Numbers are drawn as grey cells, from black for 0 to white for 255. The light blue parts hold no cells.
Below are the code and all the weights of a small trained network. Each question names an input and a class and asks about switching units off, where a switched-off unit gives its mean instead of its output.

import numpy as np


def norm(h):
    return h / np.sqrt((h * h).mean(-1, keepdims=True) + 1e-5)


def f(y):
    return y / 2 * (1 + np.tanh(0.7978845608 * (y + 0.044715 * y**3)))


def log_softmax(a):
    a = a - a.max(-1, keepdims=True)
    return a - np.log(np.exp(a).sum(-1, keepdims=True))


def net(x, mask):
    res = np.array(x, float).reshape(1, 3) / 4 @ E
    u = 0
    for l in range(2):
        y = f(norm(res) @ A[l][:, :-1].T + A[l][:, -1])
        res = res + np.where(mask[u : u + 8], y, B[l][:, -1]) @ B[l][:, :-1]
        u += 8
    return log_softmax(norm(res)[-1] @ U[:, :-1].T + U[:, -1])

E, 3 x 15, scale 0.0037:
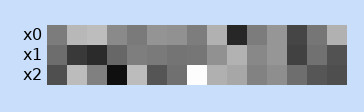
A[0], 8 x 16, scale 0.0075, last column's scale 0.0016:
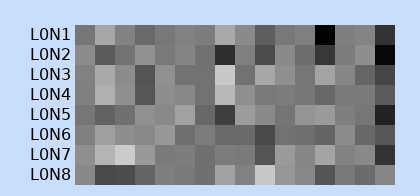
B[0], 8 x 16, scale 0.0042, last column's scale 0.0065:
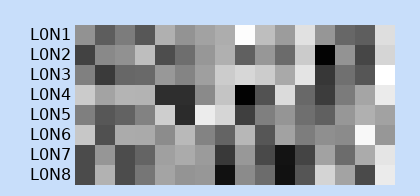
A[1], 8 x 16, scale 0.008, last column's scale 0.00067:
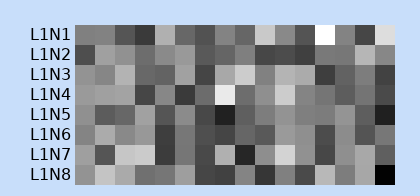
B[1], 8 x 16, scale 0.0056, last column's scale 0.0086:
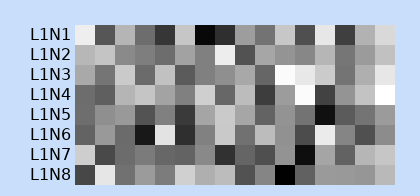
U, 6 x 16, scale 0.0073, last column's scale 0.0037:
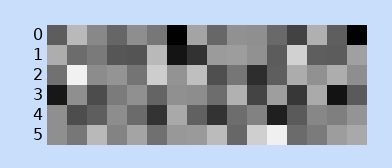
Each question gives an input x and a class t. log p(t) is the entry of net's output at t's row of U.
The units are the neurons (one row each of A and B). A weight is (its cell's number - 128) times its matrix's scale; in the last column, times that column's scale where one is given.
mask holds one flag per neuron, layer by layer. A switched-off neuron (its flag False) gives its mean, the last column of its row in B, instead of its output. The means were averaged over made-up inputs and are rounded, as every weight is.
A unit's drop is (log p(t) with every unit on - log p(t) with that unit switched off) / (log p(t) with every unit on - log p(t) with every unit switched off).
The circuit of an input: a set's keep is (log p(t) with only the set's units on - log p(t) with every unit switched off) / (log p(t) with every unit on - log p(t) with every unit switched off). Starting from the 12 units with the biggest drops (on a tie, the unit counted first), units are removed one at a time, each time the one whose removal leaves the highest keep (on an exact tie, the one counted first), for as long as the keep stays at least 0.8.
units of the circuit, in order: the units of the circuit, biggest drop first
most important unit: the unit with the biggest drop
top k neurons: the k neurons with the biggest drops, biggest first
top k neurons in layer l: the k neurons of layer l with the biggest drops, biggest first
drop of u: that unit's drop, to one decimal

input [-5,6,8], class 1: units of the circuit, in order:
(L0N8 L1N1)
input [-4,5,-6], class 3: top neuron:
(L0N4)
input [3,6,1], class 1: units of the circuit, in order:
(L0N8 L1N4)
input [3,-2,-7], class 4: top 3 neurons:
(L0N2 L0N8 L1N7)
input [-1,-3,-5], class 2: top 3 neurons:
(L0N7 L0N3 L0N4)
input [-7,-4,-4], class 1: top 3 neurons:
(L0N4 L0N2 L1N1)
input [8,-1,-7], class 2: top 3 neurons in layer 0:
(L0N3 L0N7 L0N4)
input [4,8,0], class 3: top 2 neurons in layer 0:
(L0N8 L0N2)
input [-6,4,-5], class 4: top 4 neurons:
(L0N1 L1N5 L0N5 L0N2)
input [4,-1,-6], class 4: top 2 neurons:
(L0N2 L0N8)
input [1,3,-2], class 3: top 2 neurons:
(L0N4 L1N1)
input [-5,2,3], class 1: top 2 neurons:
(L0N8 L1N1)
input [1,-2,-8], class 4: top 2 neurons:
(L0N2 L0N8)
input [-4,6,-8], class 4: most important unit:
L0N7
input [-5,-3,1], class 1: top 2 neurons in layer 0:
(L0N4 L0N2)
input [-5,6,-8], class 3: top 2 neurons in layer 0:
(L0N4 L0N8)
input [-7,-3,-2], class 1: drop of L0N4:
0.1
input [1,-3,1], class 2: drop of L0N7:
1.4
